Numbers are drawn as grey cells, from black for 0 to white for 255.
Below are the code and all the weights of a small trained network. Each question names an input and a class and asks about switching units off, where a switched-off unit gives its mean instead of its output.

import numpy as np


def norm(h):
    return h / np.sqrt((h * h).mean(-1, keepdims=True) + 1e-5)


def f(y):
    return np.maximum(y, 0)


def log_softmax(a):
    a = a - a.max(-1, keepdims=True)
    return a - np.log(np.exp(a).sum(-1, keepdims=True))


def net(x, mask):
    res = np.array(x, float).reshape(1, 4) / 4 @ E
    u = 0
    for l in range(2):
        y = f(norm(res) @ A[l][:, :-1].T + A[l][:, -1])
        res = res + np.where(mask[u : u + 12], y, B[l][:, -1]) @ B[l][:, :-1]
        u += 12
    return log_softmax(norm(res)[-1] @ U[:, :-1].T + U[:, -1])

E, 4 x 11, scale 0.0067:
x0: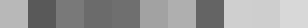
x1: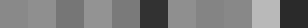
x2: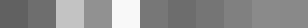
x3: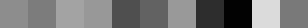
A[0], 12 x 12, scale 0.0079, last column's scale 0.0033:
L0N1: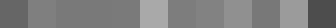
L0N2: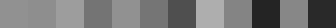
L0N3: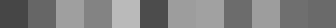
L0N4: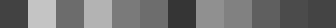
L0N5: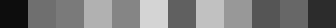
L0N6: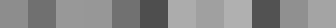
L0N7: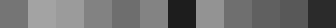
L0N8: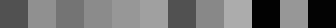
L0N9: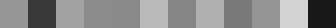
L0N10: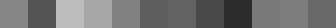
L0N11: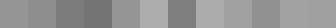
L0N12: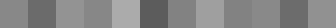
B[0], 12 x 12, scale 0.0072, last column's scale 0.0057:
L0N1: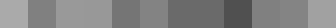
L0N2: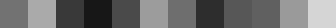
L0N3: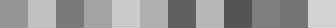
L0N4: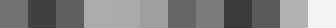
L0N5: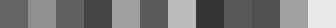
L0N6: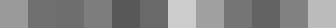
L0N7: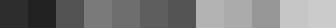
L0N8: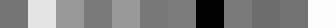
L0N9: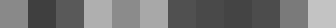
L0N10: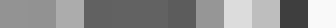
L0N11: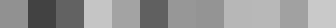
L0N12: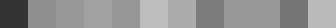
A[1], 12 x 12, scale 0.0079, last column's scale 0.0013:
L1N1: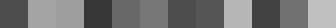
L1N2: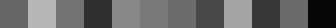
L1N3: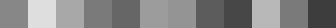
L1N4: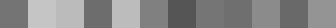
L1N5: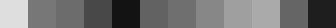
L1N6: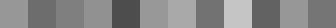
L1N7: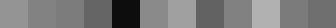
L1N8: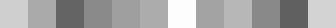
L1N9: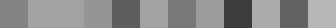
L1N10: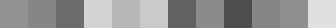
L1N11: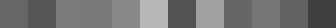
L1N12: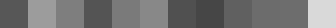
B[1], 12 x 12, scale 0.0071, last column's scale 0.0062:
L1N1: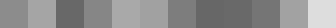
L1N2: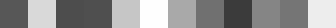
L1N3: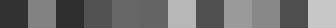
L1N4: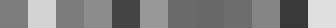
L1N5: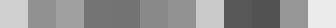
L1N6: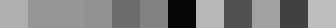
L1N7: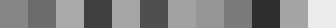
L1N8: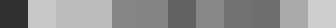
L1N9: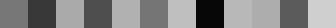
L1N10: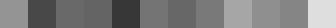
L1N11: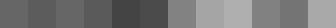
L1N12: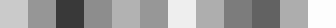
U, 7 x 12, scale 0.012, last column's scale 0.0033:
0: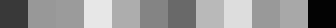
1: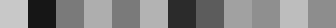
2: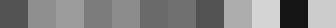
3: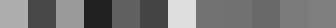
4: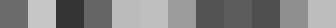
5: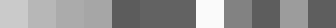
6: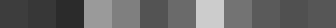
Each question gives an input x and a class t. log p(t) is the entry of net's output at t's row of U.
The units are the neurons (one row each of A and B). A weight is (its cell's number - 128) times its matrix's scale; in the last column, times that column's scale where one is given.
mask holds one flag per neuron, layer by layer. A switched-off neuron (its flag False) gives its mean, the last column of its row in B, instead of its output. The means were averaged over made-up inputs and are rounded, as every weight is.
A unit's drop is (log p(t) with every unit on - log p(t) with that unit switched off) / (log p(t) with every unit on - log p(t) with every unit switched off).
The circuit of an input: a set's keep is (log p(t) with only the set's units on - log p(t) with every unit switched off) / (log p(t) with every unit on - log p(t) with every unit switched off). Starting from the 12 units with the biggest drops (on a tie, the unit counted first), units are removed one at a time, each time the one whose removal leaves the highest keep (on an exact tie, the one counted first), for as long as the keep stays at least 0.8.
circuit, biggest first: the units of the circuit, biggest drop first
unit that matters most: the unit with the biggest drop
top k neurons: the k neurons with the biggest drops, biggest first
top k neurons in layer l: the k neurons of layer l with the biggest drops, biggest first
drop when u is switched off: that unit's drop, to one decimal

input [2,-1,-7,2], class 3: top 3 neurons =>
(L1N7; L0N11; L0N7)
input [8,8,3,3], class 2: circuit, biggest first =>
(L1N12)
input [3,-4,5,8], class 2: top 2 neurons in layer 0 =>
(L0N2; L0N10)
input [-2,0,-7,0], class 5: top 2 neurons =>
(L0N8; L0N3)
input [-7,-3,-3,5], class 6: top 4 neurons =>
(L0N7; L0N4; L0N8; L0N2)
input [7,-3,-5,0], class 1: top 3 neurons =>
(L0N9; L0N10; L0N11)
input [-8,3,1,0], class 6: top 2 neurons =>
(L0N4; L0N7)
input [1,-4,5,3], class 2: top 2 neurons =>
(L0N10; L0N4)
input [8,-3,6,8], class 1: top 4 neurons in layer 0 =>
(L0N9; L0N8; L0N2; L0N5)
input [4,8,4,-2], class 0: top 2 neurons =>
(L1N8; L0N8)
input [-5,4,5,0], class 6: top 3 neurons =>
(L0N4; L0N7; L0N8)
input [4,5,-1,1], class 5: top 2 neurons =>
(L0N8; L1N8)
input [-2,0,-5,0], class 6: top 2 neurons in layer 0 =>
(L0N8; L0N10)
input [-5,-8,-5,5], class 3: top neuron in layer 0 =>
(L0N8)
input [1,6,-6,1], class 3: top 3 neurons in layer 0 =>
(L0N11; L0N7; L0N10)
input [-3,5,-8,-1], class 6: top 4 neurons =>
(L0N4; L0N10; L0N8; L0N2)
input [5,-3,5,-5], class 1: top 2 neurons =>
(L0N11; L0N9)
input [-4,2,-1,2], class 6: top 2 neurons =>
(L0N4; L0N7)
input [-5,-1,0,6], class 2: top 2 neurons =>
(L0N10; L0N2)
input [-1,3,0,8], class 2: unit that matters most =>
L0N2
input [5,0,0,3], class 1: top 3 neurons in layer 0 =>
(L0N9; L0N8; L0N2)
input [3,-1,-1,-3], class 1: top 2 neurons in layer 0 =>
(L0N11; L0N9)
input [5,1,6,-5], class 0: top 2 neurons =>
(L1N8; L0N4)
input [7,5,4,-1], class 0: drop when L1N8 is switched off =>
0.2
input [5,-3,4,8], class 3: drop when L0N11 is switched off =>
0.1
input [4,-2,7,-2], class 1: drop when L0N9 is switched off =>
0.3
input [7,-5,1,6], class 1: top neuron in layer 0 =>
(L0N9)
